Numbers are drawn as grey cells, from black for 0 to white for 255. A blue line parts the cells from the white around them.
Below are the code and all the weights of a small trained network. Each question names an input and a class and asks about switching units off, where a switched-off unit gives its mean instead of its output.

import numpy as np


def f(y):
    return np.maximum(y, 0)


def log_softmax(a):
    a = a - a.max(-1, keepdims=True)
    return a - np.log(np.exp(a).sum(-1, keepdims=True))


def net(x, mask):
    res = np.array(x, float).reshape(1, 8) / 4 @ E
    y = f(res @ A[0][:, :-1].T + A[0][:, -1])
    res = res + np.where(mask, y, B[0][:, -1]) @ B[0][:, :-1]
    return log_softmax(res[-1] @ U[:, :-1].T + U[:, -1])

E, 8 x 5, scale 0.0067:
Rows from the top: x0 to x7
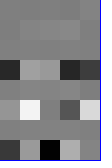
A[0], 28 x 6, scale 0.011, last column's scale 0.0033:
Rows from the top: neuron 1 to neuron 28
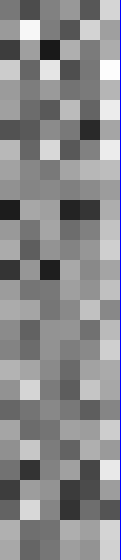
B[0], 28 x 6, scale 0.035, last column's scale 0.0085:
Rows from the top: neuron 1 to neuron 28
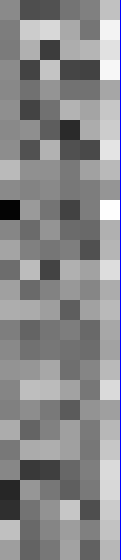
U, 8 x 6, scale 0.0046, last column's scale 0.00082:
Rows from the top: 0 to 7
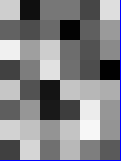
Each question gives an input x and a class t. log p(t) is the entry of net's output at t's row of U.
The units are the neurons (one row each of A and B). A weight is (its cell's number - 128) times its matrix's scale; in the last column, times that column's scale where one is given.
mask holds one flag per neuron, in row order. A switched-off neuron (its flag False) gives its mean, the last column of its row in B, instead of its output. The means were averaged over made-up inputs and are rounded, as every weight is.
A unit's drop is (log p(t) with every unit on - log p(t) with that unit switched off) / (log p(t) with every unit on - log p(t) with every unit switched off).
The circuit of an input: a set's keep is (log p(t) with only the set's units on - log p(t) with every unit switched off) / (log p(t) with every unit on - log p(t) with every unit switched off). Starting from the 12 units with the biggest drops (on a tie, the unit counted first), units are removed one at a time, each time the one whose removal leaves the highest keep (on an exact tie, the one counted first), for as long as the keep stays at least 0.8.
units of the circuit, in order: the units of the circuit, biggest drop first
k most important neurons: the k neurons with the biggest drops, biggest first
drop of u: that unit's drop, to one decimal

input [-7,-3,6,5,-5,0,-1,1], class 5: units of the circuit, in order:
[neuron 4; neuron 2]
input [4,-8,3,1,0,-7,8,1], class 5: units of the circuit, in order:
[neuron 4; neuron 7]
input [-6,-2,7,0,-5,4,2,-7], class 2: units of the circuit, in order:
[neuron 11]
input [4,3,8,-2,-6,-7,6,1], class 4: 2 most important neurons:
[neuron 4; neuron 8]
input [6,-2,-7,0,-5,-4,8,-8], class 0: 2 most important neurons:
[neuron 11; neuron 25]
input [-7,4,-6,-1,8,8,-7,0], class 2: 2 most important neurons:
[neuron 3; neuron 14]
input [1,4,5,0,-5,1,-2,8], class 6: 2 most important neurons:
[neuron 11; neuron 24]
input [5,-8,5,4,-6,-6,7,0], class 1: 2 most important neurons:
[neuron 3; neuron 14]
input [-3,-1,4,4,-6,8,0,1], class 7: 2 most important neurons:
[neuron 4; neuron 8]
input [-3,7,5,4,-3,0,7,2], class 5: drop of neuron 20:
0.1
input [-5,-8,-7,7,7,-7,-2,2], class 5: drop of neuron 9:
0.0
